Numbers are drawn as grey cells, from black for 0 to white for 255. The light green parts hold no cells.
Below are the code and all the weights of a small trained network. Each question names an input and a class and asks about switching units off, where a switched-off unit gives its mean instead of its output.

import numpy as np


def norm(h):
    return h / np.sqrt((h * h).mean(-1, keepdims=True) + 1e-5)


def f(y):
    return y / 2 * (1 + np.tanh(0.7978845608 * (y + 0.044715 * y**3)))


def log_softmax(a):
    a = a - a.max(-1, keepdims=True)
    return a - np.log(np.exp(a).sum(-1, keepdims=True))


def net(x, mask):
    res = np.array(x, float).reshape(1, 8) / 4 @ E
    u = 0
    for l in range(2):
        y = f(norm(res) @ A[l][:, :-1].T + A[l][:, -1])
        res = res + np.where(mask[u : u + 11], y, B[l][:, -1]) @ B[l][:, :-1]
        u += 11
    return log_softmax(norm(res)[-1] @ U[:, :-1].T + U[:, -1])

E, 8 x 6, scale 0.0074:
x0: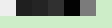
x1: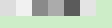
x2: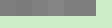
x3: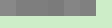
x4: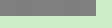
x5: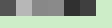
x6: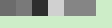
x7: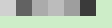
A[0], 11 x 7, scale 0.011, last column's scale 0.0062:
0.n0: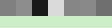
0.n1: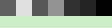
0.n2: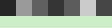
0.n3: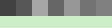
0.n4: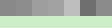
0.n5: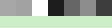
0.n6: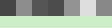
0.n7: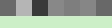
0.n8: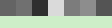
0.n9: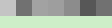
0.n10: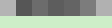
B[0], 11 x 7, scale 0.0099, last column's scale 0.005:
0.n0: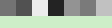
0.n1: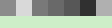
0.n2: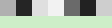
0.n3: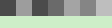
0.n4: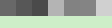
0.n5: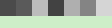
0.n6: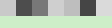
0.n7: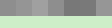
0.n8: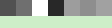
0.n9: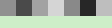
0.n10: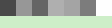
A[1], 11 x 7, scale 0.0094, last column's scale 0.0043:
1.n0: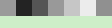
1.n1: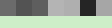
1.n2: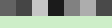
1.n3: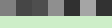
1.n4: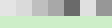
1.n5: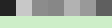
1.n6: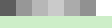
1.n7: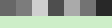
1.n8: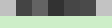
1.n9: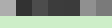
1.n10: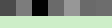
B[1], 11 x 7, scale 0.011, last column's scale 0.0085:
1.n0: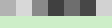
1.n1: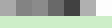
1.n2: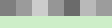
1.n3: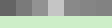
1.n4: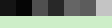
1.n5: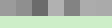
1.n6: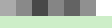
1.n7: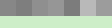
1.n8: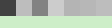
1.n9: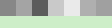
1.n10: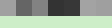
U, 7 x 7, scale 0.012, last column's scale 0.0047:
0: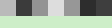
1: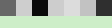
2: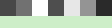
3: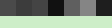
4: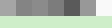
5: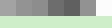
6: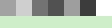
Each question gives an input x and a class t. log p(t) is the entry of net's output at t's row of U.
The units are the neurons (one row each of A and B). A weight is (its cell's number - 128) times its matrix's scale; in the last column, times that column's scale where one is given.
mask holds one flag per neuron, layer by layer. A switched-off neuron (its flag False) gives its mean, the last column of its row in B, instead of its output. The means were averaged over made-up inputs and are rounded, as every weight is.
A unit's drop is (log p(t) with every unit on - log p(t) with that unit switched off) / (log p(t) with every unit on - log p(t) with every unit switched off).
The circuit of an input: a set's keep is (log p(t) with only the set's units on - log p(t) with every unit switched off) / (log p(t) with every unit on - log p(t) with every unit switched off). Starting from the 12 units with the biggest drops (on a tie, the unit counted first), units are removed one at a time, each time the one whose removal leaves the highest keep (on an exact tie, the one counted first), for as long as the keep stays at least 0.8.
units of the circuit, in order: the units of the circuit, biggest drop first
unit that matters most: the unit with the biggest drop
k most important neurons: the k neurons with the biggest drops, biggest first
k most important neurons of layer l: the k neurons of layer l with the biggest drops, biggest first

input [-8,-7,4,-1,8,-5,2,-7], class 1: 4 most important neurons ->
[0.n3, 1.n4, 0.n9, 1.n5]
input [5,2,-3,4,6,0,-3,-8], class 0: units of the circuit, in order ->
[0.n2]
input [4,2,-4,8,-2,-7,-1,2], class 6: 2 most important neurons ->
[1.n0, 0.n10]
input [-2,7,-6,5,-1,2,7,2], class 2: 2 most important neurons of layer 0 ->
[0.n0, 0.n8]
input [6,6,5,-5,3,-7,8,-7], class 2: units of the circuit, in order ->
[0.n0, 0.n8, 1.n6]
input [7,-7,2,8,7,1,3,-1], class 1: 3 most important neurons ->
[1.n9, 1.n8, 1.n4]
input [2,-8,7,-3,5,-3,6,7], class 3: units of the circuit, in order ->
[0.n2, 0.n6]
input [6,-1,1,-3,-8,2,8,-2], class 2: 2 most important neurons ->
[0.n8, 0.n0]
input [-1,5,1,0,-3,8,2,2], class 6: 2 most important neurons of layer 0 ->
[0.n1, 0.n2]
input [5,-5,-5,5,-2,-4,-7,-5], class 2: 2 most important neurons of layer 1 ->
[1.n6, 1.n8]
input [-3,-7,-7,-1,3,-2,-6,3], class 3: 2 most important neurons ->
[0.n3, 0.n0]
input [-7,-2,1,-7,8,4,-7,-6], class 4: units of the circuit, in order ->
[0.n2, 1.n6, 1.n5, 0.n0]
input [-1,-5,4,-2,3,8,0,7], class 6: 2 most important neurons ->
[0.n1, 0.n2]
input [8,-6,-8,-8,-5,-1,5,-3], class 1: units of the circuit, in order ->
[1.n9]
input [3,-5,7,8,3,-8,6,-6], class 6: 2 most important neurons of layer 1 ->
[1.n0, 1.n4]
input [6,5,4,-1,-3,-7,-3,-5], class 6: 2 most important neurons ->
[1.n0, 0.n10]
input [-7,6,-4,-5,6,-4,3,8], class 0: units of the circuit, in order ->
[1.n8, 1.n4]
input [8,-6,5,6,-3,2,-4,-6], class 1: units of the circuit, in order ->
[1.n9, 1.n8]
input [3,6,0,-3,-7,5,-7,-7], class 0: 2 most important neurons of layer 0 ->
[0.n2, 0.n6]
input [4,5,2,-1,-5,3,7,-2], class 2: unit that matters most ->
0.n0
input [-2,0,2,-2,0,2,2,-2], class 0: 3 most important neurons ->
[0.n2, 0.n6, 1.n0]
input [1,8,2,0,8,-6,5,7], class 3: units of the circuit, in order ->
[1.n4, 0.n6]
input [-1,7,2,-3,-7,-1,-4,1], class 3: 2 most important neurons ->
[1.n4, 0.n0]
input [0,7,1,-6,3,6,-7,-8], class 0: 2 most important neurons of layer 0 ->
[0.n2, 0.n6]
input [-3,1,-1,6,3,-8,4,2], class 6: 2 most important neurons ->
[1.n0, 0.n4]
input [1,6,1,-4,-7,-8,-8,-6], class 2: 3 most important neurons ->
[0.n5, 1.n1, 0.n4]
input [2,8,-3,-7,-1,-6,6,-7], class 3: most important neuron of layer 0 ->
[0.n9]
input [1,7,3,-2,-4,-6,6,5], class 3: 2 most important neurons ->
[1.n4, 0.n5]
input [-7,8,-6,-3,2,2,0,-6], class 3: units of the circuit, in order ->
[1.n4, 0.n10]
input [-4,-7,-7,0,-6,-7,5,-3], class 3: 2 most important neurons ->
[0.n3, 1.n10]
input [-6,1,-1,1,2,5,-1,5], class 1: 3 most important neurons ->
[0.n2, 1.n0, 0.n6]
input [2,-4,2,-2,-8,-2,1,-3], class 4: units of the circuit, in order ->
[1.n1, 1.n4]
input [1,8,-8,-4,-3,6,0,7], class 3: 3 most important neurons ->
[1.n4, 0.n2, 0.n6]
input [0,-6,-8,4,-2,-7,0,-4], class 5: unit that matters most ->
1.n1
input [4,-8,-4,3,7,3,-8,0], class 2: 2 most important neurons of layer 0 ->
[0.n4, 0.n5]
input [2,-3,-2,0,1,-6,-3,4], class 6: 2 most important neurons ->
[1.n0, 0.n2]
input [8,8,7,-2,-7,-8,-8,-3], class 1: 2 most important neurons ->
[1.n9, 1.n8]
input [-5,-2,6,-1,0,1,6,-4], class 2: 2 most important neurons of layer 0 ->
[0.n8, 0.n0]
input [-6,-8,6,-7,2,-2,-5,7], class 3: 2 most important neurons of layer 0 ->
[0.n3, 0.n2]
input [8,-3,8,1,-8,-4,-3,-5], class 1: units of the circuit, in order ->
[1.n9]
